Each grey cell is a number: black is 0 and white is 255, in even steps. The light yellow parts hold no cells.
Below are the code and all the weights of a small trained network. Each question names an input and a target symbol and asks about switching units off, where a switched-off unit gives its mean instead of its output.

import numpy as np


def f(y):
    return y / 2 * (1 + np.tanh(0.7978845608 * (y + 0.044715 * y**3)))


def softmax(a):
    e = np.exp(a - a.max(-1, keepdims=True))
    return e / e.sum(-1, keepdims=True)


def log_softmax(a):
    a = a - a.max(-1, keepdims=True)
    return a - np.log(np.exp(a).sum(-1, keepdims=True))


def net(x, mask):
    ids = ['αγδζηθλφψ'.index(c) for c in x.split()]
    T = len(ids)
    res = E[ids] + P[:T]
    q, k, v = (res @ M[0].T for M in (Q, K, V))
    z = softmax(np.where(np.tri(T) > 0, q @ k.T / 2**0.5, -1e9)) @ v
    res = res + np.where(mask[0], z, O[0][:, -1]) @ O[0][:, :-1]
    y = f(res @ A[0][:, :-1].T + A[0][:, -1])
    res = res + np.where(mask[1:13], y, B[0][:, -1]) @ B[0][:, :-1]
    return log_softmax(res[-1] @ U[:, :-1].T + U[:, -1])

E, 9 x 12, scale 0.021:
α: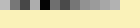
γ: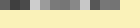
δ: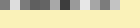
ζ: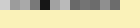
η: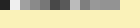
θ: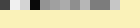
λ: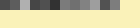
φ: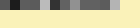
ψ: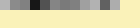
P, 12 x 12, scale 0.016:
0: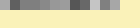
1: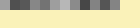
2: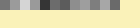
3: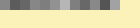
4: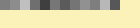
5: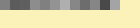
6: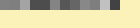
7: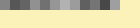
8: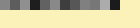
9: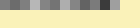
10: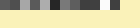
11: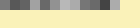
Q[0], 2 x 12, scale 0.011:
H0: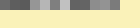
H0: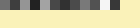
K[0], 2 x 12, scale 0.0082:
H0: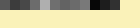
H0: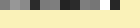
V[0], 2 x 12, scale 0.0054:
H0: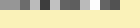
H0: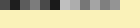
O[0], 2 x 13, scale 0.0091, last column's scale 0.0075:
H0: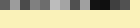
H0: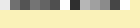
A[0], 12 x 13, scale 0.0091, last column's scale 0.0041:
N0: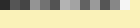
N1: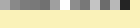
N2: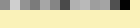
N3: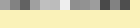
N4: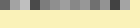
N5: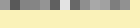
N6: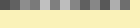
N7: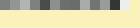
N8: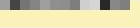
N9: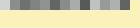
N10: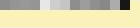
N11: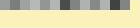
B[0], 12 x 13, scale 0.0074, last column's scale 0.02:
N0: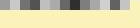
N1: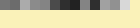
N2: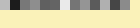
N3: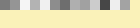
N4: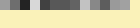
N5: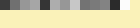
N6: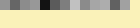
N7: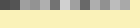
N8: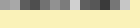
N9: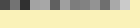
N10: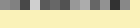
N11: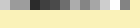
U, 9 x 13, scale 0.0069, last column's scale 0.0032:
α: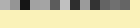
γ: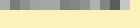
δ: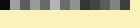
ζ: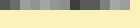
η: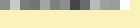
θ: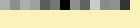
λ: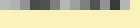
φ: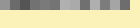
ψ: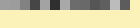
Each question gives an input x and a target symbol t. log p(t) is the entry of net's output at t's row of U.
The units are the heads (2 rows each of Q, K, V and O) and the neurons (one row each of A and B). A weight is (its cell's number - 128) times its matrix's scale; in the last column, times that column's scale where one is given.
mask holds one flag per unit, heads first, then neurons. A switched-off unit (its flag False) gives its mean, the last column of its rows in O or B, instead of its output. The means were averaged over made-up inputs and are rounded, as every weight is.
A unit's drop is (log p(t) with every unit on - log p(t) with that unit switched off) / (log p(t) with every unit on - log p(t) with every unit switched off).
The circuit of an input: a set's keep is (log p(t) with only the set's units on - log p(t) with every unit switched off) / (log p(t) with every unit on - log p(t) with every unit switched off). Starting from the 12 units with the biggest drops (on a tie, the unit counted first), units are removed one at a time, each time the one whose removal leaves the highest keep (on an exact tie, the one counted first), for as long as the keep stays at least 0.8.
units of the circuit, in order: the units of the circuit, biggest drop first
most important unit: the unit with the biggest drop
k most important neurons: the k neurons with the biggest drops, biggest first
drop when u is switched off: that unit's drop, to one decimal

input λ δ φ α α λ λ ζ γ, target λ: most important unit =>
N9
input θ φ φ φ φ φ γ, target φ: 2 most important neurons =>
[N1 N11]
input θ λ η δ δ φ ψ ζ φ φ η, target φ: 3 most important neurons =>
[N1 N2 N0]
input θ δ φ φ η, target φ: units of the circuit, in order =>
[N1 N7]
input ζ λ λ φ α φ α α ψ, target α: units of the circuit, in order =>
[H0 N4]
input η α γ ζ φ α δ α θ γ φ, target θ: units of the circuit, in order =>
[H0 N6]
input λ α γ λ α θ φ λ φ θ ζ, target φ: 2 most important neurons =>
[N1 N7]
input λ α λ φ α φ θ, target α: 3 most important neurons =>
[N4 N5 N2]
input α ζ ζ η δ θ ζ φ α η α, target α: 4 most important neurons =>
[N5 N3 N6 N8]
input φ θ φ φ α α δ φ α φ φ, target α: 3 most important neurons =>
[N5 N3 N7]
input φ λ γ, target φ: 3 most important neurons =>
[N7 N1 N11]
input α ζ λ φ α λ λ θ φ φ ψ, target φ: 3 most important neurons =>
[N1 N0 N9]
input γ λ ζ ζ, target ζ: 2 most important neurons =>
[N1 N3]
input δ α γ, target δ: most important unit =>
H0
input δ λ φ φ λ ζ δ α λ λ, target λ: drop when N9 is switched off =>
0.1
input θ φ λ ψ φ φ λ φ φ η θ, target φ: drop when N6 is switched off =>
0.0
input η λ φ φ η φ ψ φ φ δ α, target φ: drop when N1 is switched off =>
0.6
